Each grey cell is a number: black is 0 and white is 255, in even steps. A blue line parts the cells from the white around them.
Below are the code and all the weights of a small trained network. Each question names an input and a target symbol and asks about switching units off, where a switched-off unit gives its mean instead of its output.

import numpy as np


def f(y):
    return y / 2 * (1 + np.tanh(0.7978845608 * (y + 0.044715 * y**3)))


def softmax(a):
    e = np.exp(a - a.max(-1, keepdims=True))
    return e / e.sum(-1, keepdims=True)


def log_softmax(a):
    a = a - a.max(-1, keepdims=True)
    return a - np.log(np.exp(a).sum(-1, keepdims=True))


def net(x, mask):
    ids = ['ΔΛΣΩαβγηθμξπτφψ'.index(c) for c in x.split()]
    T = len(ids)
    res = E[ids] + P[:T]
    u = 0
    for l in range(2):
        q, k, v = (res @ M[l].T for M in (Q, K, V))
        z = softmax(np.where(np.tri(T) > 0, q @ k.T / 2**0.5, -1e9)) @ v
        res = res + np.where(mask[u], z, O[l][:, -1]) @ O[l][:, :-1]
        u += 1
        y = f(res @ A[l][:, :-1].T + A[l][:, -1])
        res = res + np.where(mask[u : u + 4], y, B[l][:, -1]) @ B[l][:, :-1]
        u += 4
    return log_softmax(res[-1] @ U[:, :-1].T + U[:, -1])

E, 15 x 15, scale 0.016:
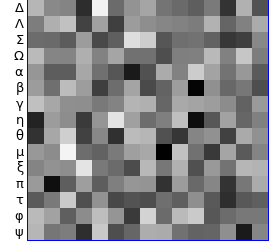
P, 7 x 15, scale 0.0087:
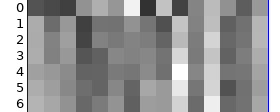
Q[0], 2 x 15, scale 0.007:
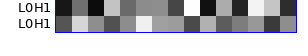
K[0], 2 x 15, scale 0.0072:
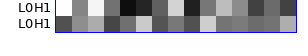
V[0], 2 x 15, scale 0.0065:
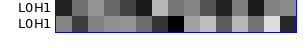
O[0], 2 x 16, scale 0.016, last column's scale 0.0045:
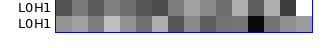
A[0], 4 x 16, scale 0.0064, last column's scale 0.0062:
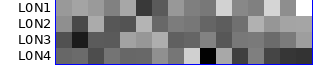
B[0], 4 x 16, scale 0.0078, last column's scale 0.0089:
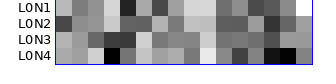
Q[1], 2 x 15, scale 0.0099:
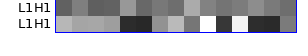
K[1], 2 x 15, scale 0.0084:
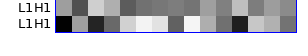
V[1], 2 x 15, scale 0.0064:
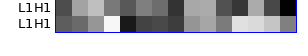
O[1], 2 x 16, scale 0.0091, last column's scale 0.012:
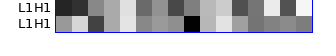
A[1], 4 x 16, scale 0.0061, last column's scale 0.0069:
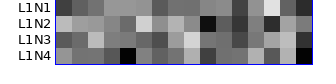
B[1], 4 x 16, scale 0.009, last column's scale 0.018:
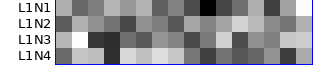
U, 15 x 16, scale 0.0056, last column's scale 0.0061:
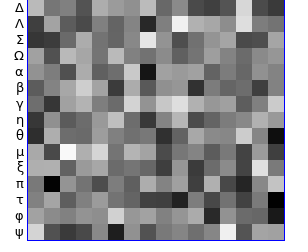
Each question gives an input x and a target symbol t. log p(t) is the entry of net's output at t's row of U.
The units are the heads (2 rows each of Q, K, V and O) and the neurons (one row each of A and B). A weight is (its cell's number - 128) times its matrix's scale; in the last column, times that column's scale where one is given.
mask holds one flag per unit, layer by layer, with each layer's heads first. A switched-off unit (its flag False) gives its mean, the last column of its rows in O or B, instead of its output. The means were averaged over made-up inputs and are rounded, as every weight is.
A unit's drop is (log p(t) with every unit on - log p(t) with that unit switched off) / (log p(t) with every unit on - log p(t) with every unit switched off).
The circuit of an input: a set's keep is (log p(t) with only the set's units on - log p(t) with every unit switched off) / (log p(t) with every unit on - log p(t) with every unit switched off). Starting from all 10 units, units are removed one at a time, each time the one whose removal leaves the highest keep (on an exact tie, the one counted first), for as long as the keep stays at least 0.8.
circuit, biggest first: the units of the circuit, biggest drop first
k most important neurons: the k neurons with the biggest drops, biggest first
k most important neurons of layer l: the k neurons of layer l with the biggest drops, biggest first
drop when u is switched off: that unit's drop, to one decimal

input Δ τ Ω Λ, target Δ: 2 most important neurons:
L1N4; L0N2
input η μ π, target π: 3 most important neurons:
L0N3; L1N3; L1N4
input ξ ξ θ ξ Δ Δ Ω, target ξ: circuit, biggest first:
L1H1
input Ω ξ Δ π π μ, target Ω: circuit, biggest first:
L0H1; L1H1; L1N2; L1N3
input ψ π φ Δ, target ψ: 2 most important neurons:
L1N3; L0N4
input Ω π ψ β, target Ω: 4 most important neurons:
L1N2; L1N3; L1N4; L0N2
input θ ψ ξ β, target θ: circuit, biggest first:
L0H1; L1H1; L1N1
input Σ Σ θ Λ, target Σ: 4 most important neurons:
L1N1; L0N4; L1N3; L0N3
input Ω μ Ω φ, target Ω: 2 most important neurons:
L1N2; L1N3
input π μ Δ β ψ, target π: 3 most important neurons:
L1N3; L0N3; L0N1
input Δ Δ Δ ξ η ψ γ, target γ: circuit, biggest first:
L1N1; L1N3
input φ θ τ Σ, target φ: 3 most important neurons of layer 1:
L1N4; L1N2; L1N3
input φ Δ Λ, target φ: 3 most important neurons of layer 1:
L1N4; L1N3; L1N2
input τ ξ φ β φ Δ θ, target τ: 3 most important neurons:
L1N1; L0N4; L1N3
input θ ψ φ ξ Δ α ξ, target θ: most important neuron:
L1N1
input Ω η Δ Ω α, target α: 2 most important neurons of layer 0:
L0N1; L0N3
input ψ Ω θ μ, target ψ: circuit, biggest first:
L1H1; L1N3; L0N4; L0N1
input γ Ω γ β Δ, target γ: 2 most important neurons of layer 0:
L0N2; L0N1
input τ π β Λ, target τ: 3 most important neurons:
L1N1; L0N4; L1N3
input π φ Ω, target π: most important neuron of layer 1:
L1N3
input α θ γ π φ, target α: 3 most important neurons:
L0N4; L1N1; L1N3
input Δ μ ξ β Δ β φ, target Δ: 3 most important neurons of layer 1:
L1N4; L1N1; L1N3
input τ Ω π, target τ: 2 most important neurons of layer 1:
L1N1; L1N3
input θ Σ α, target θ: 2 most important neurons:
L1N1; L0N4
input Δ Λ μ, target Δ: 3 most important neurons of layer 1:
L1N4; L1N1; L1N3
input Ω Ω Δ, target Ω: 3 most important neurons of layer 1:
L1N2; L1N3; L1N4
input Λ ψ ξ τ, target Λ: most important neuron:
L1N1
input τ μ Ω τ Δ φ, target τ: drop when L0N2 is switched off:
0.0
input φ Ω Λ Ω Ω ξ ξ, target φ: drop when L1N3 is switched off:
0.3
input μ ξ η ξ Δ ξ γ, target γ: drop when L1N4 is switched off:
0.2
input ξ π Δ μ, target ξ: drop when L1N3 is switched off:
-0.1
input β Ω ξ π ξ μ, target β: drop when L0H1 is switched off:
0.6
